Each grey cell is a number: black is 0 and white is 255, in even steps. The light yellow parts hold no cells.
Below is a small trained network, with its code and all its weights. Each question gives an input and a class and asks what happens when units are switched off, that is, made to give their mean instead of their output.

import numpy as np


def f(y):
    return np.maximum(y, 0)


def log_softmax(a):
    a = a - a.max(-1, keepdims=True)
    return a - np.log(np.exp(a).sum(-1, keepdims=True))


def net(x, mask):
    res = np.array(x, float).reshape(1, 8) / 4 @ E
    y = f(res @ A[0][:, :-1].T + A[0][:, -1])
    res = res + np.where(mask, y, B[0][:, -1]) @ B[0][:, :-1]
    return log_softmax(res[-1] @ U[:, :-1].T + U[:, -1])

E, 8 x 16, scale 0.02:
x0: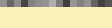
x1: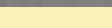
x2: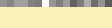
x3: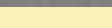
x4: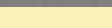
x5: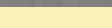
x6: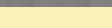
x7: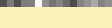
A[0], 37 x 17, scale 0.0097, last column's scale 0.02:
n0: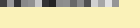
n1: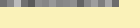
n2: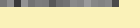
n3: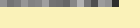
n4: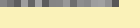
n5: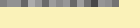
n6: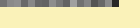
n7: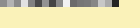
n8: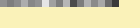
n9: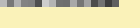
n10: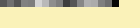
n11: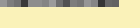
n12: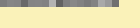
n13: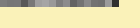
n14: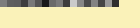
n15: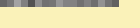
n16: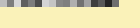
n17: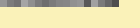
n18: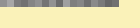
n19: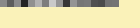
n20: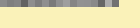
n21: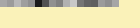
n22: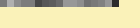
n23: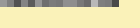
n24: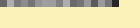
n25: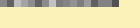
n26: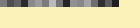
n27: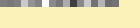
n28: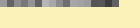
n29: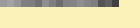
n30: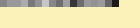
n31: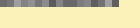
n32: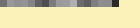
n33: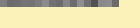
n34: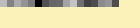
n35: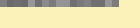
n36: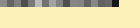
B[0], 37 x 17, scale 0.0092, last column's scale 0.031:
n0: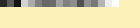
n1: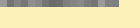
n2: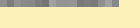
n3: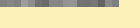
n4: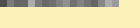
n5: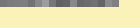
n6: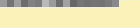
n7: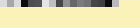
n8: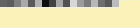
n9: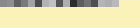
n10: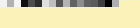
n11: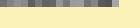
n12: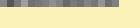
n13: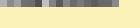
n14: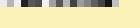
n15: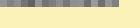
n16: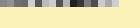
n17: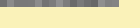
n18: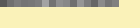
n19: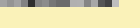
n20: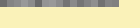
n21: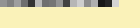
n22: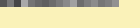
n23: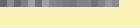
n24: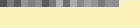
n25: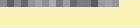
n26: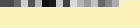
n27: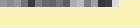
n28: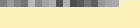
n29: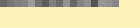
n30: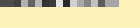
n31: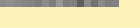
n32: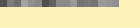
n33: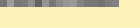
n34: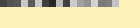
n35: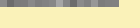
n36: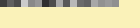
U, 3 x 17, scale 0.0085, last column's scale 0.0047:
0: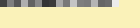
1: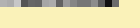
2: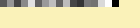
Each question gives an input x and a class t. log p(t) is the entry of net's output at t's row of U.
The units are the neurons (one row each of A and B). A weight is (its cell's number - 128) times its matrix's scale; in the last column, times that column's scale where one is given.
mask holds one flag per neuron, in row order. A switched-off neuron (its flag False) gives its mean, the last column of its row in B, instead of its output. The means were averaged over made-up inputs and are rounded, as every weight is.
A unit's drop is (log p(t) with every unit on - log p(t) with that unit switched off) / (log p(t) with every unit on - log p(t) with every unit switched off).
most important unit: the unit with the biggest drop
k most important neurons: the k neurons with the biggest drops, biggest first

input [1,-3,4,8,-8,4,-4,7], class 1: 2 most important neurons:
n10; n34
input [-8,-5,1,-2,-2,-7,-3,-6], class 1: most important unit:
n7
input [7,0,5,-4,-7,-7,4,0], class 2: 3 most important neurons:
n16; n9; n21
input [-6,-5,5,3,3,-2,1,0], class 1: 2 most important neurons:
n7; n0
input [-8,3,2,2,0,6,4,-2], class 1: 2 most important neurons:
n7; n26
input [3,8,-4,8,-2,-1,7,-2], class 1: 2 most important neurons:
n14; n0
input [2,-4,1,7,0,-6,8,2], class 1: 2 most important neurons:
n0; n34
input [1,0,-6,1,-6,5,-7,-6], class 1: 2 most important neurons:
n14; n0
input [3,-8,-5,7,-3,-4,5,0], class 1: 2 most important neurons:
n14; n34
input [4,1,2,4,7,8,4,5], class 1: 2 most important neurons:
n10; n0
